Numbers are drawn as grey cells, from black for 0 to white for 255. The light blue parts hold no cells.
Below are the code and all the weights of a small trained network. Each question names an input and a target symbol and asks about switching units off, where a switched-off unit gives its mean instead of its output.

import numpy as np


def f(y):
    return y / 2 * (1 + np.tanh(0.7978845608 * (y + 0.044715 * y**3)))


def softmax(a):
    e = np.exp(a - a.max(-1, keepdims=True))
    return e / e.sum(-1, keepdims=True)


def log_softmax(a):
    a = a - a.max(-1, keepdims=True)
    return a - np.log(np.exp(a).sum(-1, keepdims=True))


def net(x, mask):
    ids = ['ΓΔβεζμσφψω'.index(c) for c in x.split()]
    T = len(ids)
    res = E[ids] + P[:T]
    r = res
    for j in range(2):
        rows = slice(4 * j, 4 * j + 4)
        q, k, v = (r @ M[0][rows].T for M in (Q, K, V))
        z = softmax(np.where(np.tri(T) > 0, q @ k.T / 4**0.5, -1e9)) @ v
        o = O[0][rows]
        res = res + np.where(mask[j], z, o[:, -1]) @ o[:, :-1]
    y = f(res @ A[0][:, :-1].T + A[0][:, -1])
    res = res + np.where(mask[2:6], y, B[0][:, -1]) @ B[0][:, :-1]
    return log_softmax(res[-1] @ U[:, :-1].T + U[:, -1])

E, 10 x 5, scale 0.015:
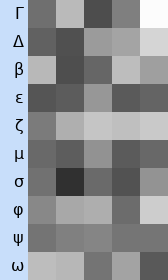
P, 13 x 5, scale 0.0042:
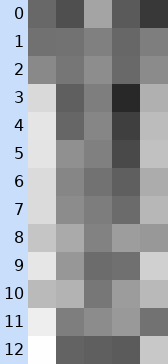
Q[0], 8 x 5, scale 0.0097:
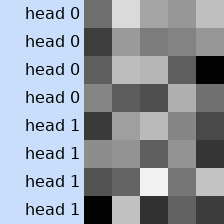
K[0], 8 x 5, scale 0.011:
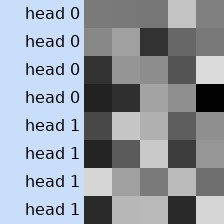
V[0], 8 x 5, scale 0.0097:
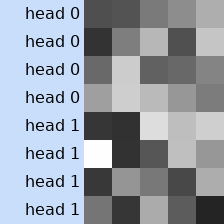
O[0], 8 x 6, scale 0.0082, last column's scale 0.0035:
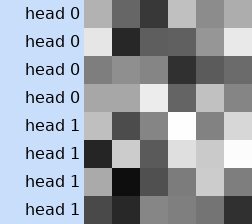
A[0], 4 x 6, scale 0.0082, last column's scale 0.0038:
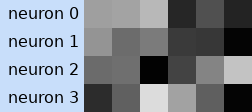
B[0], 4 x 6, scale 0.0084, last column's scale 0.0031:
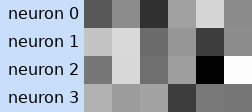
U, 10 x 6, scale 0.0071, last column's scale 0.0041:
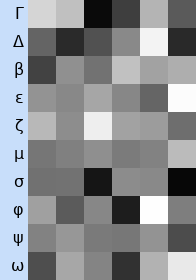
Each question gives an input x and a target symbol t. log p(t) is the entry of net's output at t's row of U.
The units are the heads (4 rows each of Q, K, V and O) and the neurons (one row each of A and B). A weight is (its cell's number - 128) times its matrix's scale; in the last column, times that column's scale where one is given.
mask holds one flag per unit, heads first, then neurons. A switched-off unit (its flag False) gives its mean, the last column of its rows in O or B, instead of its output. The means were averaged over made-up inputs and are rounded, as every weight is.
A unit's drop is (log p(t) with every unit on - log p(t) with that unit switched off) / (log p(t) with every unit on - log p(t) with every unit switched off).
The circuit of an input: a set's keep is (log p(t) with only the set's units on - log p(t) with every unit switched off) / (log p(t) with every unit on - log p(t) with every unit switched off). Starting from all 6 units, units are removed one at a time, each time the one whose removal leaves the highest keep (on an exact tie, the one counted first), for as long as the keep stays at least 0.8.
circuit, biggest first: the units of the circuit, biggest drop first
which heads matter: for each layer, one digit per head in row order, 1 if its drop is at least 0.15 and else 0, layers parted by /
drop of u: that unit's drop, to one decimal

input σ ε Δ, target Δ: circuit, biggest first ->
(head 1; head 0)
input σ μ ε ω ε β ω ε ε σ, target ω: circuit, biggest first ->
(head 1)
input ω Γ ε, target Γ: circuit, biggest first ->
(head 1; head 0; neuron 1)
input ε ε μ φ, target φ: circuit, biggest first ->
(head 1; head 0)
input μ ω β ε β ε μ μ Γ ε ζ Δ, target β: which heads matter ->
01
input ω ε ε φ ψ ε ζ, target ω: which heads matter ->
11
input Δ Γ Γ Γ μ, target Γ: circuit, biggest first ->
(head 0; head 1)
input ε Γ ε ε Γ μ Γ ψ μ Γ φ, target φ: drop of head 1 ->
0.3
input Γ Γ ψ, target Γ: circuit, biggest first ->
(head 1; head 0)
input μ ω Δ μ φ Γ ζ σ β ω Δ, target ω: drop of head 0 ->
0.4
